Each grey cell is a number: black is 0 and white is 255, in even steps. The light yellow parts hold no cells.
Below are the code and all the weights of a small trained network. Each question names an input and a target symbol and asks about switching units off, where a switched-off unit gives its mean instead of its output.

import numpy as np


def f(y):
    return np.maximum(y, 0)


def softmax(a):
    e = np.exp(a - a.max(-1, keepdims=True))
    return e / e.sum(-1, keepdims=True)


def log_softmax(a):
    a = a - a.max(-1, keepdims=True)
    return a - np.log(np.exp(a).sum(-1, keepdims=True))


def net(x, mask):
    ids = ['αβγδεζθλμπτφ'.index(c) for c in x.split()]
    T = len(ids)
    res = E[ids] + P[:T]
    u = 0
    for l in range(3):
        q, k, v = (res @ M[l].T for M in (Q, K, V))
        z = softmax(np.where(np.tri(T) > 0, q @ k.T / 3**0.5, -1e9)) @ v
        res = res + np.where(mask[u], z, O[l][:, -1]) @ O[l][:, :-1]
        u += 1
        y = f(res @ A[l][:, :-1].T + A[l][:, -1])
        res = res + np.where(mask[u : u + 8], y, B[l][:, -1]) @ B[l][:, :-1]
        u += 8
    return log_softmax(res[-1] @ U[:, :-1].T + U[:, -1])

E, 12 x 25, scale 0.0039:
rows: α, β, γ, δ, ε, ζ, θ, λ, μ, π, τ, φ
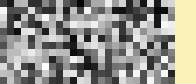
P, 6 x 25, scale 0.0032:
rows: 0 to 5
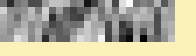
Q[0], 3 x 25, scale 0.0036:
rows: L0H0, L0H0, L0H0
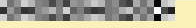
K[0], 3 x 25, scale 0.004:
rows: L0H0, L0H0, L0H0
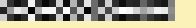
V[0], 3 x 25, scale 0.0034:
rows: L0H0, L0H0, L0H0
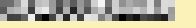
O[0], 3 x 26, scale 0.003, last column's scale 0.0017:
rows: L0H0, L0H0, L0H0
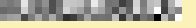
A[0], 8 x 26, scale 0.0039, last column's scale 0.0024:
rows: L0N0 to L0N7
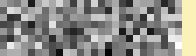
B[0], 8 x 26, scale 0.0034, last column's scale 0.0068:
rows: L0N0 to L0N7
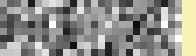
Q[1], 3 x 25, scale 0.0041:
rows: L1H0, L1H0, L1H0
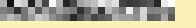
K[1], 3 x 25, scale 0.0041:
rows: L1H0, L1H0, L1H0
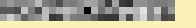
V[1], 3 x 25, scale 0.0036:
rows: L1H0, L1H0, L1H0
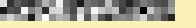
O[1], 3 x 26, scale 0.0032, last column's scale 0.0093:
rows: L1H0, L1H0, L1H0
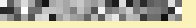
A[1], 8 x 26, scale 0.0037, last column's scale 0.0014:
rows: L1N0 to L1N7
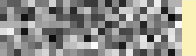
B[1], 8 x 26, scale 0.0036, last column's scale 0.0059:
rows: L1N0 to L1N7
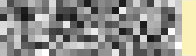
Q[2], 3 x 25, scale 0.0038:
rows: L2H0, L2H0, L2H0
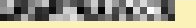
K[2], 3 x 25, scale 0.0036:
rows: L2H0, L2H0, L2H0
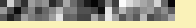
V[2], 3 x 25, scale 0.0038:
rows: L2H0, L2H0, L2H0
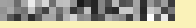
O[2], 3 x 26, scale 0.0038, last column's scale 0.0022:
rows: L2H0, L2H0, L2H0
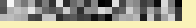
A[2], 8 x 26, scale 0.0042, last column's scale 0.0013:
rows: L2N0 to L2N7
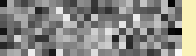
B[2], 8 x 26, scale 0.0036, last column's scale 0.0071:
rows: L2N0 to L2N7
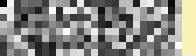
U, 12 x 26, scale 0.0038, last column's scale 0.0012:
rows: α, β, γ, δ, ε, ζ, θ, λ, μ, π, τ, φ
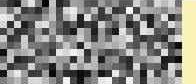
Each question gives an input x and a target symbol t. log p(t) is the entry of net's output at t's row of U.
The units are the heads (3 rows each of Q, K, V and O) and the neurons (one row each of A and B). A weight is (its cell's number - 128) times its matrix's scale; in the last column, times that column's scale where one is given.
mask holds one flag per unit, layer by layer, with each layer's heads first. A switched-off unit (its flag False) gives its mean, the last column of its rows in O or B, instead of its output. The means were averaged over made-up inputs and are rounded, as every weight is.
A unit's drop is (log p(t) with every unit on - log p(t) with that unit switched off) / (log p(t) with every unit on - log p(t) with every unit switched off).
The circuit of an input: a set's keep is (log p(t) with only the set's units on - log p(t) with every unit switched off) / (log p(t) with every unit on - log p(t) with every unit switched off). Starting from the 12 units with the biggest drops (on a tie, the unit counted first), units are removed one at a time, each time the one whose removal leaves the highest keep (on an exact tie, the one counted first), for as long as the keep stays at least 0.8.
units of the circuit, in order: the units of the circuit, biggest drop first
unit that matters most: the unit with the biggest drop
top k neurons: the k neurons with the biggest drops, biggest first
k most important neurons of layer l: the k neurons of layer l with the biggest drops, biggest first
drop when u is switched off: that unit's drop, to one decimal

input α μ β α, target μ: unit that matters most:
L0H0
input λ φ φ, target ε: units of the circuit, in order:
[L1N1, L2N0, L0N2]
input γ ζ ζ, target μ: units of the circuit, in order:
[L2N2, L0N0, L0H0]
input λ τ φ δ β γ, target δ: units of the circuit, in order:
[L0H0, L2H0, L1N6]
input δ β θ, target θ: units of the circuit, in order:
[L2H0, L2N4, L0N6, L2N6]
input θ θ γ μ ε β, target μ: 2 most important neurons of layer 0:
[L0N7, L0N5]
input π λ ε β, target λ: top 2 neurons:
[L0N5, L2N7]
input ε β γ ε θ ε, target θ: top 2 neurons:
[L2N4, L0N6]
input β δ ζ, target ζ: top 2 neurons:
[L0N0, L1N7]
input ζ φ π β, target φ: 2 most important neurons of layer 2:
[L2N3, L2N6]
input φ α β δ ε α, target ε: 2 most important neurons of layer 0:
[L0N3, L0N1]
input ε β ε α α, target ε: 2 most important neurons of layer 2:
[L2N0, L2N4]
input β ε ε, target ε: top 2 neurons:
[L2N0, L0N3]
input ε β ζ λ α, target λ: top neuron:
[L2N7]
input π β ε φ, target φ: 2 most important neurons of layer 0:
[L0N5, L0N6]
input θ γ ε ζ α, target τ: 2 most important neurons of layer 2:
[L2N5, L2N6]
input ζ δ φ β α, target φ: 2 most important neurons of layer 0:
[L0N5, L0N7]
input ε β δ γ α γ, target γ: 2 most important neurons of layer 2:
[L2N1, L2N5]
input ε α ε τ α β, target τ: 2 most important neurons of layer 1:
[L1N4, L1N2]
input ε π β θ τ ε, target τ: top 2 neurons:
[L0N7, L0N5]
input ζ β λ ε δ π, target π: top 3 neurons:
[L2N7, L1N4, L0N5]
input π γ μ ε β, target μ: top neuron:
[L0N5]
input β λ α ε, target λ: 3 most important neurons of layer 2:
[L2N7, L2N0, L2N4]
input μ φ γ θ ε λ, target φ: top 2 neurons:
[L0N6, L1N3]
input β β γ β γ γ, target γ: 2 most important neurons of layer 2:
[L2N1, L2N0]
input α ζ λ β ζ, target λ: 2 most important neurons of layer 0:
[L0N5, L0N7]
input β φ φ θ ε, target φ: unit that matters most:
L0N5
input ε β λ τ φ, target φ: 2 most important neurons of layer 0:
[L0N6, L0N5]
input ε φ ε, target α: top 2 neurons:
[L1N0, L0N5]
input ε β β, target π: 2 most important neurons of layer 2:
[L2N7, L2N0]
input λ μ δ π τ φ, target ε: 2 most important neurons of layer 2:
[L2N0, L2N4]
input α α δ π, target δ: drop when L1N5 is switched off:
0.4
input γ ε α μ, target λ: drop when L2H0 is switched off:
0.3
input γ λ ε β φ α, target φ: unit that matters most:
L0H0
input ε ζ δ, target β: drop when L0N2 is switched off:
0.0
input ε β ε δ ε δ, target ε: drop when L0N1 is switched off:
0.1
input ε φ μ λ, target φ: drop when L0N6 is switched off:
0.2
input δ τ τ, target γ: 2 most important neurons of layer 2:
[L2N3, L2N5]
